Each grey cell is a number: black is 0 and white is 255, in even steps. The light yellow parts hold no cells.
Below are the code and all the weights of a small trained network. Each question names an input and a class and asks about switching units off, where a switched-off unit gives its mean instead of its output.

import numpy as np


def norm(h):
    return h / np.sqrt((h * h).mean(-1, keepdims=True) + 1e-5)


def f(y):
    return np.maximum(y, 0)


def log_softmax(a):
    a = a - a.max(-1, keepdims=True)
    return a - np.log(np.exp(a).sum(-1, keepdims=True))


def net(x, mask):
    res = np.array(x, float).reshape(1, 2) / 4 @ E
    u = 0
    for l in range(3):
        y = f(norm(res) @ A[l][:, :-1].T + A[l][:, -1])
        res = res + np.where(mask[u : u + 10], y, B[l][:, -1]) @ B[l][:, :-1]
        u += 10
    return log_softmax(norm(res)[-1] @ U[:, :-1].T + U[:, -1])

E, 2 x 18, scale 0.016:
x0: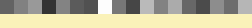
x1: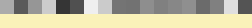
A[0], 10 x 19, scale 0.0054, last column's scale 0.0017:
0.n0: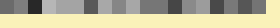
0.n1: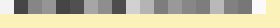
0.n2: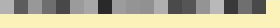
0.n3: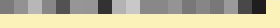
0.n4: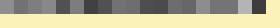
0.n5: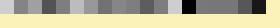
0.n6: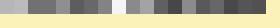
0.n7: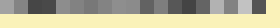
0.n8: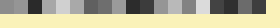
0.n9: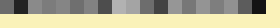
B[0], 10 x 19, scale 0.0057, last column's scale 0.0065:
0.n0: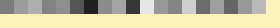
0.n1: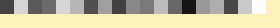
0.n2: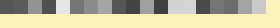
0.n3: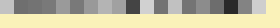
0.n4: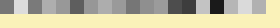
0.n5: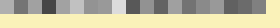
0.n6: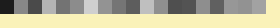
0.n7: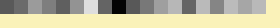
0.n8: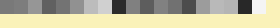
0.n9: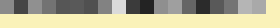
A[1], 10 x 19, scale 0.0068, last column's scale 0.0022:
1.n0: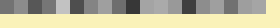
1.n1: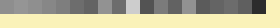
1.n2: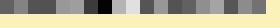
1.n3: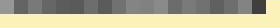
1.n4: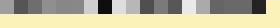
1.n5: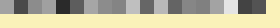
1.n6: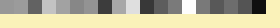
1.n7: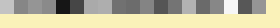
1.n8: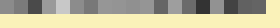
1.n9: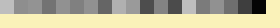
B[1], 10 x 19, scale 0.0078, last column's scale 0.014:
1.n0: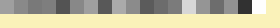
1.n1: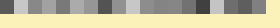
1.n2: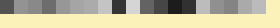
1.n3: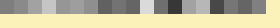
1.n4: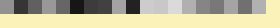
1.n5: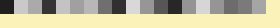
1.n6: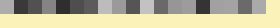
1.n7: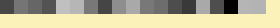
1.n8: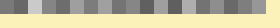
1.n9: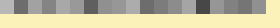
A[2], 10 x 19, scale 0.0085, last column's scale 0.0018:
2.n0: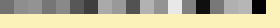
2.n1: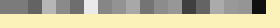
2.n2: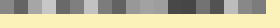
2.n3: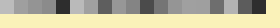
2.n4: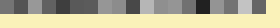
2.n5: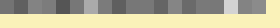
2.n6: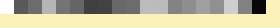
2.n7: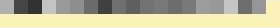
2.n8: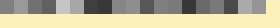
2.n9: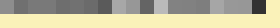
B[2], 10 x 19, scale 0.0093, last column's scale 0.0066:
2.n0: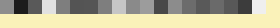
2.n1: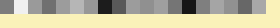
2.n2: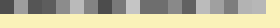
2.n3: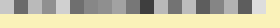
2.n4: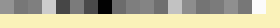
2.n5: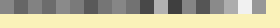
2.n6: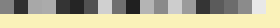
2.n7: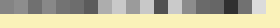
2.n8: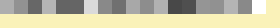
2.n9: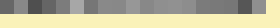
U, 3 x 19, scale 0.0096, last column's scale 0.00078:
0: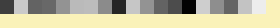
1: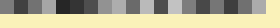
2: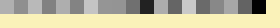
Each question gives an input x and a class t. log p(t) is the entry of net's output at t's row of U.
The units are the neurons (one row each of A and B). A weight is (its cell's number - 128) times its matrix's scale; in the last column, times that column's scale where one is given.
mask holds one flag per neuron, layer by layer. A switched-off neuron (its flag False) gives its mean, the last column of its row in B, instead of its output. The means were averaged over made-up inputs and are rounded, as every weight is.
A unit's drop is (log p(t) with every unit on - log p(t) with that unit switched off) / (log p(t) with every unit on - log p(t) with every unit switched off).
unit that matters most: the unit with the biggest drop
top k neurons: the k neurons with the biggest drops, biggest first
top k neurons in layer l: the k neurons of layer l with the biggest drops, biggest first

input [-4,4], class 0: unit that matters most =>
1.n5
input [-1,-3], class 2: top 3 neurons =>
(0.n8 0.n1 1.n7)
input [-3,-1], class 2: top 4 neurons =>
(0.n3 0.n8 0.n2 0.n0)
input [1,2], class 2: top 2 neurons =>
(0.n1 1.n0)
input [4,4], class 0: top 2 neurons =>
(1.n4 0.n2)
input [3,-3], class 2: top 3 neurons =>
(1.n0 0.n1 1.n7)
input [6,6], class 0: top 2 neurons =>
(1.n4 1.n7)
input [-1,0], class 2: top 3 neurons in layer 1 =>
(1.n0 1.n4 1.n6)
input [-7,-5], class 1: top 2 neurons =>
(1.n4 0.n1)
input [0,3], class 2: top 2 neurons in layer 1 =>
(1.n0 1.n2)
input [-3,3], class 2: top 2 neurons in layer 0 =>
(0.n1 0.n3)
